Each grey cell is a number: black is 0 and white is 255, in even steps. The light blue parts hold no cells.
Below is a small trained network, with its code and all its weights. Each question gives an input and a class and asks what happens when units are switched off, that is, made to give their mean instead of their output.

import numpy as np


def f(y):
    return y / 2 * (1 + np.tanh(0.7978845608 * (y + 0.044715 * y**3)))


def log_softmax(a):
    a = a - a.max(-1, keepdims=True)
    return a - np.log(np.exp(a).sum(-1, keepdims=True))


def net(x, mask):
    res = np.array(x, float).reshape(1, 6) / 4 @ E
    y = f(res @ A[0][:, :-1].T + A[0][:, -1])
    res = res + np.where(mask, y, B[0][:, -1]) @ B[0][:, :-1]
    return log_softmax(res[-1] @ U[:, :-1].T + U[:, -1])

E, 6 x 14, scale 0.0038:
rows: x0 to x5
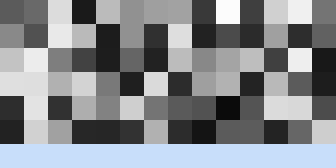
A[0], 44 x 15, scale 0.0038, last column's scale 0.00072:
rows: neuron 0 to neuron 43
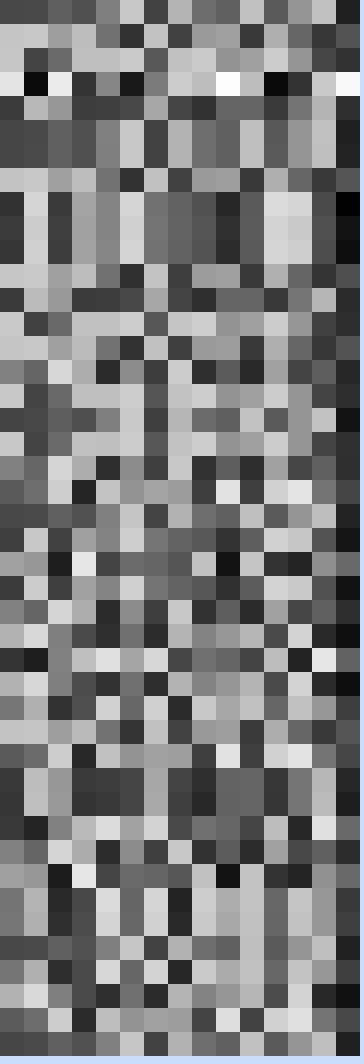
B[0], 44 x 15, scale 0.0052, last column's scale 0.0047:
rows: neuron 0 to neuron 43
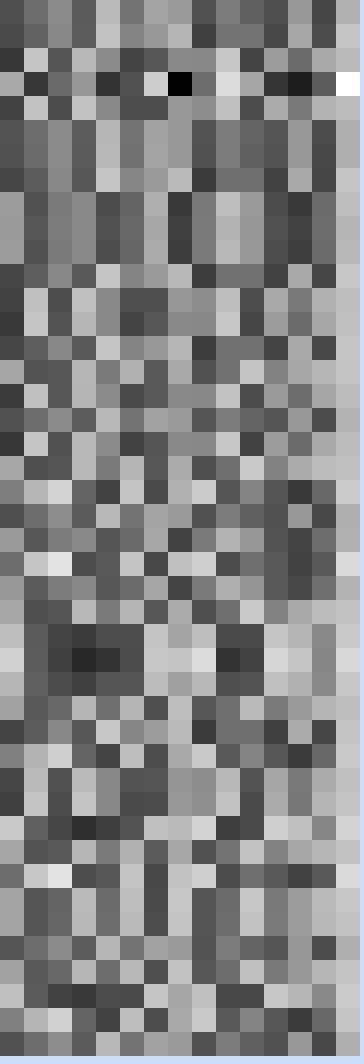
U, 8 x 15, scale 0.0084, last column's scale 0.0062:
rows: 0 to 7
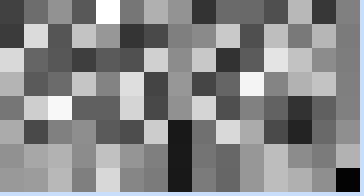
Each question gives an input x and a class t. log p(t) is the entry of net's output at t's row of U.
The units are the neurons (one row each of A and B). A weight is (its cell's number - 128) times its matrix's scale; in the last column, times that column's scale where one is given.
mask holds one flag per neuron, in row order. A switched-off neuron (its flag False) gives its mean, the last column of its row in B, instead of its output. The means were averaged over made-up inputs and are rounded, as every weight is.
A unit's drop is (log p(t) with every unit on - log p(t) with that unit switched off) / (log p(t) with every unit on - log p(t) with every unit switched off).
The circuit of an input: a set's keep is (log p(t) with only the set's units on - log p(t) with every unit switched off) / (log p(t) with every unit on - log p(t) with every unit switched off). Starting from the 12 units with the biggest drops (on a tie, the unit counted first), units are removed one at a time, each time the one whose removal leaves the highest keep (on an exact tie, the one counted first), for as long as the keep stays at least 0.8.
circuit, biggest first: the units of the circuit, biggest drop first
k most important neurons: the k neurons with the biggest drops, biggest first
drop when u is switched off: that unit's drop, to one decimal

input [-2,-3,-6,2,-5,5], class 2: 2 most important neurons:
[neuron 27; neuron 34]
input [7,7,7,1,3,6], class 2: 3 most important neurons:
[neuron 41; neuron 26; neuron 28]
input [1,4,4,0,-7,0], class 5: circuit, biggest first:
[neuron 3]
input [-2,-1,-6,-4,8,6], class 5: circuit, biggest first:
[neuron 8; neuron 10]
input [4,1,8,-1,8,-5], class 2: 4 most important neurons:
[neuron 41; neuron 26; neuron 28; neuron 3]
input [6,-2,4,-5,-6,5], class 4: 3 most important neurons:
[neuron 20; neuron 31; neuron 42]
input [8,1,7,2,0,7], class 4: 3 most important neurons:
[neuron 20; neuron 31; neuron 42]
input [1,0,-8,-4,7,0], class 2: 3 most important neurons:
[neuron 27; neuron 34; neuron 3]
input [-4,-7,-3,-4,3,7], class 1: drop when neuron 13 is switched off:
-0.1
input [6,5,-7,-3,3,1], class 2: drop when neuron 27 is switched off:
0.6
